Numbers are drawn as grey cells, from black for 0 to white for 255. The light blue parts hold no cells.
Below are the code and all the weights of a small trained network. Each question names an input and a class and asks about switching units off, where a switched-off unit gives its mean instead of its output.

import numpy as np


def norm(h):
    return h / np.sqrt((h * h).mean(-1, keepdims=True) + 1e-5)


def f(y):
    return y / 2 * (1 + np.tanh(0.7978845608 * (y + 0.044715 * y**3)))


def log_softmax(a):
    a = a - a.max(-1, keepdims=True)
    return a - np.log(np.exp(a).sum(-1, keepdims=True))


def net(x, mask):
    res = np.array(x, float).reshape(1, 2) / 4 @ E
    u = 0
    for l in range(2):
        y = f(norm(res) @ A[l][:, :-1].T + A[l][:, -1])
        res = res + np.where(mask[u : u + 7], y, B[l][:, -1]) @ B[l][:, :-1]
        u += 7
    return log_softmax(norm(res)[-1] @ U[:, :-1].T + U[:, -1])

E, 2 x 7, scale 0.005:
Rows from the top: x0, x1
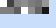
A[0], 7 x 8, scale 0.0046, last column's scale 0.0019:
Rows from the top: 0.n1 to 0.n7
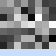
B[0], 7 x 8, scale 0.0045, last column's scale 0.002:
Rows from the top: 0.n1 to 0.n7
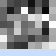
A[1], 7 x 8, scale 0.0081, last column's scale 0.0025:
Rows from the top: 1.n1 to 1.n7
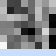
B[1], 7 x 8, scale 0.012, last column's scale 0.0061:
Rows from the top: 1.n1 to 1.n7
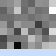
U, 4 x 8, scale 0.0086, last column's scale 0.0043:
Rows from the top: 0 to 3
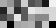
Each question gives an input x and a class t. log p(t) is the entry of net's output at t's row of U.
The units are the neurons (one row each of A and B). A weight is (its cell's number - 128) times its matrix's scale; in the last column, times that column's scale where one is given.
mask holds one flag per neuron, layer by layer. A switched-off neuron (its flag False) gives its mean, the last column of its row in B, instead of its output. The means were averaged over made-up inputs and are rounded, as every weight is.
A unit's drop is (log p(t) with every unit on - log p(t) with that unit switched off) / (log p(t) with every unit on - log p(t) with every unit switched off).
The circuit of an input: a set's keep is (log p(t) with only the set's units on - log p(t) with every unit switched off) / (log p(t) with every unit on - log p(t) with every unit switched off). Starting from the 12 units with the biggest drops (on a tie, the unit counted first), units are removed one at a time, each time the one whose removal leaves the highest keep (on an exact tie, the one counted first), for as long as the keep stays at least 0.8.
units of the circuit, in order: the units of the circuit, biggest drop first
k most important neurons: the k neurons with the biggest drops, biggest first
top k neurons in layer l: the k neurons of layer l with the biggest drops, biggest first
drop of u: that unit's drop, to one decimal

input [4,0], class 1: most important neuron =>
(1.n7)
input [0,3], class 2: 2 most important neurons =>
(1.n5 0.n1)
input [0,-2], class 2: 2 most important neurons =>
(0.n2 1.n5)
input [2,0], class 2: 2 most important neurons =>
(0.n4 1.n5)
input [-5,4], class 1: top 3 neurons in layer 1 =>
(1.n5 1.n2 1.n4)
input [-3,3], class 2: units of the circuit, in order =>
(1.n5 1.n7)
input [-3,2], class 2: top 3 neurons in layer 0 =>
(0.n7 0.n6 0.n1)
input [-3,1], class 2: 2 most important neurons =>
(0.n7 1.n7)
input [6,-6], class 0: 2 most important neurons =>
(1.n5 0.n7)
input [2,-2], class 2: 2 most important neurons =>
(0.n2 1.n5)
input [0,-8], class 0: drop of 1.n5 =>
0.7
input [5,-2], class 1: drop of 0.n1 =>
0.0
